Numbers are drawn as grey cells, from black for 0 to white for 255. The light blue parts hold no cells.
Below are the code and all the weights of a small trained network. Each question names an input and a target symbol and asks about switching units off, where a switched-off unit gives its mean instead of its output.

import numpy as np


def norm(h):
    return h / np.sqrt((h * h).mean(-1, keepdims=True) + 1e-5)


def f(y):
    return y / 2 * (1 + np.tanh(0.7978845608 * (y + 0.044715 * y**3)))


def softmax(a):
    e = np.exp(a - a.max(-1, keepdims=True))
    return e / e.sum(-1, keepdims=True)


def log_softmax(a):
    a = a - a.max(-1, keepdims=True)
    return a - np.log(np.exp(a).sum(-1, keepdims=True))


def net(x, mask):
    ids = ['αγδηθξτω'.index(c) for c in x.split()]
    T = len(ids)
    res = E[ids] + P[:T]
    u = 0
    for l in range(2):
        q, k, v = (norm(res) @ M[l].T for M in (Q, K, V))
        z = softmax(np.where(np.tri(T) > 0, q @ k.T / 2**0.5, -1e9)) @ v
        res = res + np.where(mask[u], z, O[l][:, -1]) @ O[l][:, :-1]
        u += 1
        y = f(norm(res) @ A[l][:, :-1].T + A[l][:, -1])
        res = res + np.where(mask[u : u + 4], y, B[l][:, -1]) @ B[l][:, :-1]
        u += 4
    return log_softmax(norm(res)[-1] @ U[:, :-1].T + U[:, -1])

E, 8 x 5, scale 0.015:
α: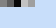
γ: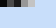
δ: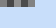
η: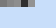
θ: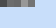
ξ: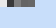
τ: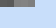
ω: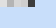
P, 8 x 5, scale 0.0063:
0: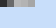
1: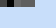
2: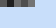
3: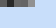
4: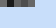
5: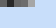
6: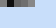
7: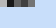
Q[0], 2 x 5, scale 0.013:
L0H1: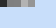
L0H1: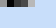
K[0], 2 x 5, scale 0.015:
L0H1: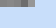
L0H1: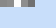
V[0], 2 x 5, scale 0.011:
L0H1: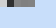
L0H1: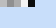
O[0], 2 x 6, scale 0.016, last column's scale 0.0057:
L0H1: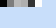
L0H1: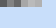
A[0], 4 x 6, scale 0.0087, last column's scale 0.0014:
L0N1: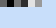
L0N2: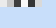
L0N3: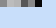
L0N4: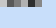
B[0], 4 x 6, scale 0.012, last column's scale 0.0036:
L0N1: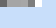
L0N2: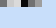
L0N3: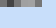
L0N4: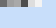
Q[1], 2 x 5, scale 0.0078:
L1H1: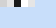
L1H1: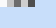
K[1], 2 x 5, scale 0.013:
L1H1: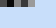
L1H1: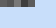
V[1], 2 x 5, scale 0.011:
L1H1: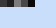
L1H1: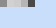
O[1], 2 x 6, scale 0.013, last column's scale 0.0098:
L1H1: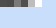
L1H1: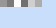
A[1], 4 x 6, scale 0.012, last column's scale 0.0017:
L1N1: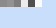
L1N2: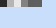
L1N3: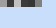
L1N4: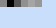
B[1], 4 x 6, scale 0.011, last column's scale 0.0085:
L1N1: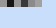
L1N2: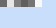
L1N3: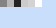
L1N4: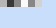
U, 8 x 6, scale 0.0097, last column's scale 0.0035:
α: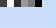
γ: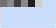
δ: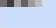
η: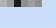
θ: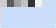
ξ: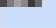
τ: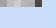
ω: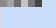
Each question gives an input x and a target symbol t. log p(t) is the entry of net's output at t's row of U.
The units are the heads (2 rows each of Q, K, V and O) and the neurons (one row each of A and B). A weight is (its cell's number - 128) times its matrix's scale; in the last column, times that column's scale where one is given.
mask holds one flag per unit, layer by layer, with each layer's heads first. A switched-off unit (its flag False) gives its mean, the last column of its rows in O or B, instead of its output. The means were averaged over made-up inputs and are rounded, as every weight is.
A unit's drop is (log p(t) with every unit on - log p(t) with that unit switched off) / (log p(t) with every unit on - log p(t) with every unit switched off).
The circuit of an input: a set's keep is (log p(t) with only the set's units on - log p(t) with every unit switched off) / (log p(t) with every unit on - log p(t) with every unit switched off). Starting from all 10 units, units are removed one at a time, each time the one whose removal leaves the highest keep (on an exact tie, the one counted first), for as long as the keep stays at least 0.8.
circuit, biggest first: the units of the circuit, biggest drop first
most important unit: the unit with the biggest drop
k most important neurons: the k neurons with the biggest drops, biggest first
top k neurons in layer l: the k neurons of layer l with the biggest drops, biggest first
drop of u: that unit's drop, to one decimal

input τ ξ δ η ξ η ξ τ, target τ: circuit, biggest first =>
(L0N1 L0H1 L1H1)
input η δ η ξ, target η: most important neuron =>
(L1N3)
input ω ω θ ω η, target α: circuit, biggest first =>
(L0H1 L1H1)
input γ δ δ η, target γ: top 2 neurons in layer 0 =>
(L0N1 L0N2)
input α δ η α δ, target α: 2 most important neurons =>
(L1N3 L0N2)
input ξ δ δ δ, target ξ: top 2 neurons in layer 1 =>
(L1N3 L1N2)
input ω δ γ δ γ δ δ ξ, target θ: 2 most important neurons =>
(L1N3 L1N1)
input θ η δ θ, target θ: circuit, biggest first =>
(L1H1 L0H1 L0N1)
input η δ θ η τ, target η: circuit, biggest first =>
(L0H1 L1N3)
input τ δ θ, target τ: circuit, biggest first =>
(L0N1 L0H1 L1H1)
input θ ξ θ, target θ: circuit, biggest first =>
(L0H1 L1H1 L0N1 L1N1)
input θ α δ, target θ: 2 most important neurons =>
(L0N1 L1N1)
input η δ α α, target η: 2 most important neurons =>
(L1N3 L1N2)
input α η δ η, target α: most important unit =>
L1N3
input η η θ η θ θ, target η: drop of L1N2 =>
0.1
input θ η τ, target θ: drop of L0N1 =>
0.2
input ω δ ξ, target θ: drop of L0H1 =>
0.9
